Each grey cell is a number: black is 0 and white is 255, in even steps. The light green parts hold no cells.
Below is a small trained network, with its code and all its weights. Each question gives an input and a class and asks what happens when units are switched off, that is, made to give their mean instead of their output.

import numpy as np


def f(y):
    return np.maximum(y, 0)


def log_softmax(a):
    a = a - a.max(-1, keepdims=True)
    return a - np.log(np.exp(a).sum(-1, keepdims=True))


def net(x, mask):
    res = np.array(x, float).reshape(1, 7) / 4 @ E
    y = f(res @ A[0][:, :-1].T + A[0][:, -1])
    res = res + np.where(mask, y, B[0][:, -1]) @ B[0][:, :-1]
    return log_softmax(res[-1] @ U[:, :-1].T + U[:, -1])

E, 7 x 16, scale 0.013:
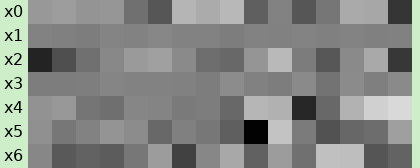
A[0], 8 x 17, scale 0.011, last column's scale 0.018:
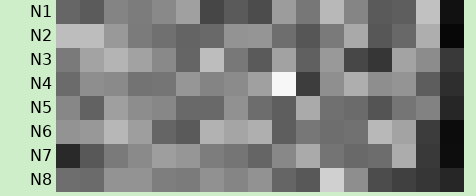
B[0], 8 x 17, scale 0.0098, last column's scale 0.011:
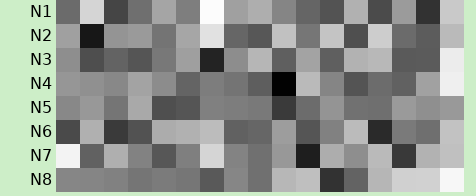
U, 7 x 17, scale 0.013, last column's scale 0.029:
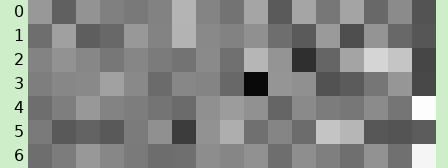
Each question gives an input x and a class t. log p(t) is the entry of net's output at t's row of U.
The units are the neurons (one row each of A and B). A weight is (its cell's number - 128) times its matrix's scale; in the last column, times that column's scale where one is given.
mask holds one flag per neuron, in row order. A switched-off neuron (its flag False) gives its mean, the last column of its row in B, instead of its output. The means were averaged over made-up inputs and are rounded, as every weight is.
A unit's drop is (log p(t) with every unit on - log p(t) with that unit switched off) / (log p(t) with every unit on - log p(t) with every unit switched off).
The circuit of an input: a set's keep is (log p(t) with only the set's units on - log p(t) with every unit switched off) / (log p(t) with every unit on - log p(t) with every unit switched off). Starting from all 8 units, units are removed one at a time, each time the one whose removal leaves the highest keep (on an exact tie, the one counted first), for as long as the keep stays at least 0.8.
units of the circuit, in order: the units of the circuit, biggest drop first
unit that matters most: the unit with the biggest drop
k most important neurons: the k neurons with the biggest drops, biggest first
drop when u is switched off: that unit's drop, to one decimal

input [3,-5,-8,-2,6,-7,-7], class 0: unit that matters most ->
N2
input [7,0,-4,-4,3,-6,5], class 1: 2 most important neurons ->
N6, N3
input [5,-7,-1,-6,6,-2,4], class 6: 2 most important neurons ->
N8, N3
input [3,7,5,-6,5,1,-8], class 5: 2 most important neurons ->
N3, N8
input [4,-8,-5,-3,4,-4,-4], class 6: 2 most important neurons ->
N8, N7
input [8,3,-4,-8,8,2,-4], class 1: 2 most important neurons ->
N6, N8
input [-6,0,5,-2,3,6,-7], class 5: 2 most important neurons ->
N3, N4
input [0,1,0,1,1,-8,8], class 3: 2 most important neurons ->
N4, N3
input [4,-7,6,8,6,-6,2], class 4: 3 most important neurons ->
N8, N2, N7
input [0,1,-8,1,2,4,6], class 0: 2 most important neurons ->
N2, N3
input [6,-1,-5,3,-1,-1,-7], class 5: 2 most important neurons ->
N3, N1
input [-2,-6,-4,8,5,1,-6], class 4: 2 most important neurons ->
N8, N3
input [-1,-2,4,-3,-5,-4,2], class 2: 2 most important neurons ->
N8, N3
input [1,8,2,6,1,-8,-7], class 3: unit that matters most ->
N4
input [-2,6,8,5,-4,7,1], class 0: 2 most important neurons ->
N7, N4
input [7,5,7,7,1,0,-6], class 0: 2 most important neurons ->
N7, N1
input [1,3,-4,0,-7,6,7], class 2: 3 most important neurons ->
N8, N3, N4
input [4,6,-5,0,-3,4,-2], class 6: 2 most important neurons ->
N4, N7
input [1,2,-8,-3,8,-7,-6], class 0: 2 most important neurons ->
N2, N8
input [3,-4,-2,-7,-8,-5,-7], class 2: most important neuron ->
N8
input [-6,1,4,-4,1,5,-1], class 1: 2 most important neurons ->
N1, N4
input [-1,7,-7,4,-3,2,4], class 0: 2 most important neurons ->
N2, N3
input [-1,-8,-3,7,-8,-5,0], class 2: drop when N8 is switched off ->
0.9
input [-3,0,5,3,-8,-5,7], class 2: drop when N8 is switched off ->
0.8
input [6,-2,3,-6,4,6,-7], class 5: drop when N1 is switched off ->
0.1
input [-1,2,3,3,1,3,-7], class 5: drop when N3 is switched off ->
0.8
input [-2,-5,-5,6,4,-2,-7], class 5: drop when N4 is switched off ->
0.0
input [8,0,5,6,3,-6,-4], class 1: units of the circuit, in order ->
N6
